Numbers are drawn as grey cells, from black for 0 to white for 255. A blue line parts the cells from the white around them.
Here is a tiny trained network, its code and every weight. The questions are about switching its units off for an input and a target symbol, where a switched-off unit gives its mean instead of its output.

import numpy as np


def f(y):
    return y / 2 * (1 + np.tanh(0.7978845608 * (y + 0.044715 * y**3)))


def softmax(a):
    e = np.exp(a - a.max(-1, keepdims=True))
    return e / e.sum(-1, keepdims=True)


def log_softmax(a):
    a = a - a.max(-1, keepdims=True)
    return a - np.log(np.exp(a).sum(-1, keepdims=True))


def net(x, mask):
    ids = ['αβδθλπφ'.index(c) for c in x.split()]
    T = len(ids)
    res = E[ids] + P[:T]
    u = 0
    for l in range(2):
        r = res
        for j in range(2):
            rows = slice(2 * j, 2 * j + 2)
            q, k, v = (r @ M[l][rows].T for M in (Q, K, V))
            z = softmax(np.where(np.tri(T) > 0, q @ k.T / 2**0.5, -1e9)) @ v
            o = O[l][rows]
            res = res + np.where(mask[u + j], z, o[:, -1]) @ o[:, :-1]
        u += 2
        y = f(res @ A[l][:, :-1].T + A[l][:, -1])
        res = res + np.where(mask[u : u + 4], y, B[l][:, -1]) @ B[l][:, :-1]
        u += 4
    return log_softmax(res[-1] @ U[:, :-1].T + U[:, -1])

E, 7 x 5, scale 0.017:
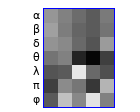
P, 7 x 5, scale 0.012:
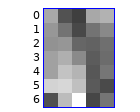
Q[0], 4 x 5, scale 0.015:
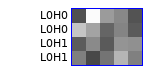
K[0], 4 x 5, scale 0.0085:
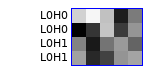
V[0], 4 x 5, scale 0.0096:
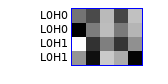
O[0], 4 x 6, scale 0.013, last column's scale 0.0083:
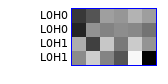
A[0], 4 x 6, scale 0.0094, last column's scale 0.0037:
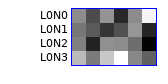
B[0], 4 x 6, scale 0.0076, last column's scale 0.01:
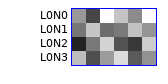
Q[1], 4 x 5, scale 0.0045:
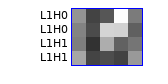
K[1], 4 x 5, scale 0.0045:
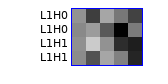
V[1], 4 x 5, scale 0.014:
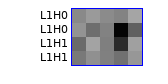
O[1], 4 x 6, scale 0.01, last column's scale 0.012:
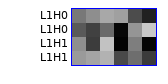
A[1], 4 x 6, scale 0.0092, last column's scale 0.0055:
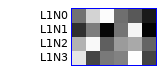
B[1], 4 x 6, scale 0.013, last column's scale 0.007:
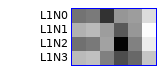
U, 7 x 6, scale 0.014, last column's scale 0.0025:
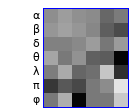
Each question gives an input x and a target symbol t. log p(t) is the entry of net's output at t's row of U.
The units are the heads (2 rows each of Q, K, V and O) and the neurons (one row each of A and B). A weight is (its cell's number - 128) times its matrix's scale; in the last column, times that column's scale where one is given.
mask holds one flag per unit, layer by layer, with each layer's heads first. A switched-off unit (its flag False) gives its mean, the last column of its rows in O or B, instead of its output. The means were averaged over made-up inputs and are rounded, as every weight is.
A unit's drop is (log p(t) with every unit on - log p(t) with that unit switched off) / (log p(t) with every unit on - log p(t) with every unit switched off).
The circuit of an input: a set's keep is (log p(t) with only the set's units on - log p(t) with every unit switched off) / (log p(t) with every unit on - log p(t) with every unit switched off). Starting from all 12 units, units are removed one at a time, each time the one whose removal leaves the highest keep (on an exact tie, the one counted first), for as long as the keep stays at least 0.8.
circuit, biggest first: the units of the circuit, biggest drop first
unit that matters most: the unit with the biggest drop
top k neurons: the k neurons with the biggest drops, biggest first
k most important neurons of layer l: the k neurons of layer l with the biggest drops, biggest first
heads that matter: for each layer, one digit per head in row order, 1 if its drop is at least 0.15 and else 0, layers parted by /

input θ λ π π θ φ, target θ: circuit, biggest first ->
(L1H1; L0H1)
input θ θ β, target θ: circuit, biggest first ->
(L0H1; L0H0)
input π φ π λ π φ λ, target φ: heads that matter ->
11 / 00
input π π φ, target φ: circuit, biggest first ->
(L0H1; L1H1)
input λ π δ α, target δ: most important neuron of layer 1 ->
(L1N2)
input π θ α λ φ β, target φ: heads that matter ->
01 / 00
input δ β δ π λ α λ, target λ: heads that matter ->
11 / 00
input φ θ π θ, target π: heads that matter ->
01 / 00
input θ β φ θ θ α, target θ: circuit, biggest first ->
(L1H0; L0H0)
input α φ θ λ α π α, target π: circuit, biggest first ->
(L0H0; L1H0)
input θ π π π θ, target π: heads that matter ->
00 / 00
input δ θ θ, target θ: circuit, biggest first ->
(L0H0; L0H1)
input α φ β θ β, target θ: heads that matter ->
11 / 10
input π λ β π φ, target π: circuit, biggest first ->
(L0H0)
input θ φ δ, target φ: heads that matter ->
00 / 00
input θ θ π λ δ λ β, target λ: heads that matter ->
01 / 00
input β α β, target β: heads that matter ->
11 / 01
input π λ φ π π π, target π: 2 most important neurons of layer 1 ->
(L1N1; L1N3)
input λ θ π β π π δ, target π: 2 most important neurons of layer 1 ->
(L1N0; L1N1)
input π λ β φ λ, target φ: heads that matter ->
01 / 00
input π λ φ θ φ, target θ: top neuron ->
(L1N2)
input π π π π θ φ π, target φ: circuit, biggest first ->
(L0H1; L0H0)
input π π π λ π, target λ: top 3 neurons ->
(L1N1; L0N2; L0N0)
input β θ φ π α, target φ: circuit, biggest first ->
(L0N0; L0H1)
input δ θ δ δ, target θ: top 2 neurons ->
(L1N3; L0N2)
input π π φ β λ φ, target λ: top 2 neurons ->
(L1N2; L0N2)
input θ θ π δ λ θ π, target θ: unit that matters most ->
L0H0
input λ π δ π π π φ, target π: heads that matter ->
01 / 01
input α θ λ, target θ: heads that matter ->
11 / 10
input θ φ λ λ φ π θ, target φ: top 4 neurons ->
(L1N0; L0N2; L1N2; L0N3)
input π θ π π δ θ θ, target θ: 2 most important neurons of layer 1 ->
(L1N0; L1N3)
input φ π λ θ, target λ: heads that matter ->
01 / 00
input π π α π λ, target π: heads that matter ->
00 / 00
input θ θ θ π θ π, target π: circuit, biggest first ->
(L1H0)
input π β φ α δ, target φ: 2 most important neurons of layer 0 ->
(L0N2; L0N0)
